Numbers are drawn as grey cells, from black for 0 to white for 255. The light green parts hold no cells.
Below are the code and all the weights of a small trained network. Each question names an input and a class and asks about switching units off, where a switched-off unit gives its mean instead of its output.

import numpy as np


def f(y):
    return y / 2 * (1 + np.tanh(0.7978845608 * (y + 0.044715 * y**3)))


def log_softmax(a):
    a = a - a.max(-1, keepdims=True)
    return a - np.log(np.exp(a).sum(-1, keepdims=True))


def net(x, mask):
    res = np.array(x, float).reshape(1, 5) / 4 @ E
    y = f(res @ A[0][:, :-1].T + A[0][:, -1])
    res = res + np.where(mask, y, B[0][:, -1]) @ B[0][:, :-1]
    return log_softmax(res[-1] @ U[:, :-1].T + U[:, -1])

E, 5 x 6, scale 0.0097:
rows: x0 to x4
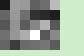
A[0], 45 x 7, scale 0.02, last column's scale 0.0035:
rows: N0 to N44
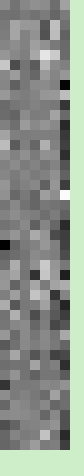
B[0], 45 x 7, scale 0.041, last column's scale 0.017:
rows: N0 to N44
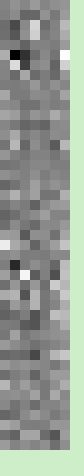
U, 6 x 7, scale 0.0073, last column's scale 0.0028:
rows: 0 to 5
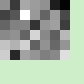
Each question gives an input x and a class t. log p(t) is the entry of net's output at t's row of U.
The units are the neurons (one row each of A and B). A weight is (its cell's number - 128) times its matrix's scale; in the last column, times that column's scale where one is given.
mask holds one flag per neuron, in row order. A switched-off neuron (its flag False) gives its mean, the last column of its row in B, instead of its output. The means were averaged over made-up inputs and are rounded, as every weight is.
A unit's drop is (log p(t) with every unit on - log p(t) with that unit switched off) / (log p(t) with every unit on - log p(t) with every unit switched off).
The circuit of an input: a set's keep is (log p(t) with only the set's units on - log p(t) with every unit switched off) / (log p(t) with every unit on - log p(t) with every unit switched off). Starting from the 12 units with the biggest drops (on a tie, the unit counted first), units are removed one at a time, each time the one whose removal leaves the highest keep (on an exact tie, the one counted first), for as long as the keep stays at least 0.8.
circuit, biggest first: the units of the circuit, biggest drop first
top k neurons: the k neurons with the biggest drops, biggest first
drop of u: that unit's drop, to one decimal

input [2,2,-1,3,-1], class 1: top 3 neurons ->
N5, N6, N29
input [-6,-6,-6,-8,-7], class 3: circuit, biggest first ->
N6
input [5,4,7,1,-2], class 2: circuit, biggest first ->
N31, N5
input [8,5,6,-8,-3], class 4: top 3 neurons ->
N27, N24, N38
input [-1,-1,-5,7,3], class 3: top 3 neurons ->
N27, N5, N31
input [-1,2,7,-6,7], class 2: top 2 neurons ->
N35, N31
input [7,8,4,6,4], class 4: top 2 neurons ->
N24, N38
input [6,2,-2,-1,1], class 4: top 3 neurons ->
N5, N26, N24
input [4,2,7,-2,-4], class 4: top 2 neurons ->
N5, N24
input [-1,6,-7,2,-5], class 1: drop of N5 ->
0.2
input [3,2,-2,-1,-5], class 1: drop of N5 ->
0.3
